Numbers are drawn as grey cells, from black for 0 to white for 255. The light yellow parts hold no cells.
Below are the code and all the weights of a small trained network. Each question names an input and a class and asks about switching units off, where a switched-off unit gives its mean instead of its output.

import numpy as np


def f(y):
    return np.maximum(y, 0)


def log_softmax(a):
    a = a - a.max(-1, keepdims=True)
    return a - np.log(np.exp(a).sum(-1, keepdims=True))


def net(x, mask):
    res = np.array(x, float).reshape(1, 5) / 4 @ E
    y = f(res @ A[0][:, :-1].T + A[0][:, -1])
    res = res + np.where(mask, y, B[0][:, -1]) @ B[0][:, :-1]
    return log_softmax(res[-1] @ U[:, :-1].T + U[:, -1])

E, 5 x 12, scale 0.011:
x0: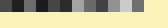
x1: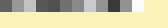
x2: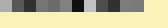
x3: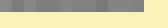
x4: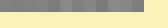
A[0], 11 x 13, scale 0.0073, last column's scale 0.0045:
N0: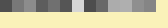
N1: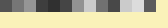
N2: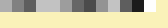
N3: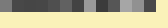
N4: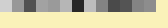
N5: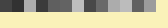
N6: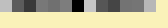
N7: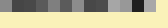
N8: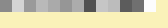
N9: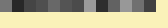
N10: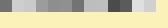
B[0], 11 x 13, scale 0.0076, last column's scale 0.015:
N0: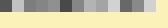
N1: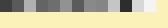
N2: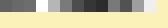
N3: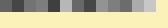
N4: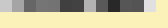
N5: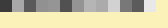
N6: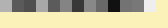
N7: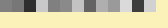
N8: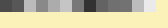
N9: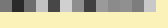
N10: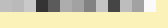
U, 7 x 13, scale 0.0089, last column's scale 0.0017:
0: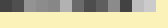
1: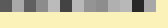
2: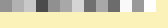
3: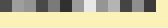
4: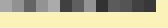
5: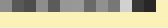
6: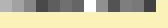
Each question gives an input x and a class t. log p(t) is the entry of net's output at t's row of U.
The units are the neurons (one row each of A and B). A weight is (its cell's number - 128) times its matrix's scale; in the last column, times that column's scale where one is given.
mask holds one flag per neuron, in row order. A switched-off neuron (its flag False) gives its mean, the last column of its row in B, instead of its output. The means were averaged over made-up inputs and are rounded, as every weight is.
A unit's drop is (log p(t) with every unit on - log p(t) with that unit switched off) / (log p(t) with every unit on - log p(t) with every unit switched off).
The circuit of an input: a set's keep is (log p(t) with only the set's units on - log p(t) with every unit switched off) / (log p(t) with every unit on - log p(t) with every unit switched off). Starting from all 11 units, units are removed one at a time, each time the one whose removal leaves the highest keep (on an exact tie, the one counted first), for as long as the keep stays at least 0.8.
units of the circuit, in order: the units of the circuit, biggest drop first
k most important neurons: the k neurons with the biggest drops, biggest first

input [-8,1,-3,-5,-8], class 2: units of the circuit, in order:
(N10)
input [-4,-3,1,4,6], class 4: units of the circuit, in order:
(N1 N4)
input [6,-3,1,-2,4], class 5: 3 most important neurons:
(N9 N3 N7)
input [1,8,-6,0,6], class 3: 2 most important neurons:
(N1 N0)
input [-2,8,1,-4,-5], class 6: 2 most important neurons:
(N8 N7)
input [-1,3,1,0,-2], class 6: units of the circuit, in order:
(N8 N2)
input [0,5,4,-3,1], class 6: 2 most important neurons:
(N2 N8)
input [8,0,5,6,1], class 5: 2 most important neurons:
(N7 N8)
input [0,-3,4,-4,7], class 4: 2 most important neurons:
(N10 N4)
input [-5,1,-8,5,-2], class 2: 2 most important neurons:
(N10 N1)
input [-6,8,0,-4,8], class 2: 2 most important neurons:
(N10 N6)
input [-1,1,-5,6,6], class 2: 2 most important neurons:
(N1 N2)
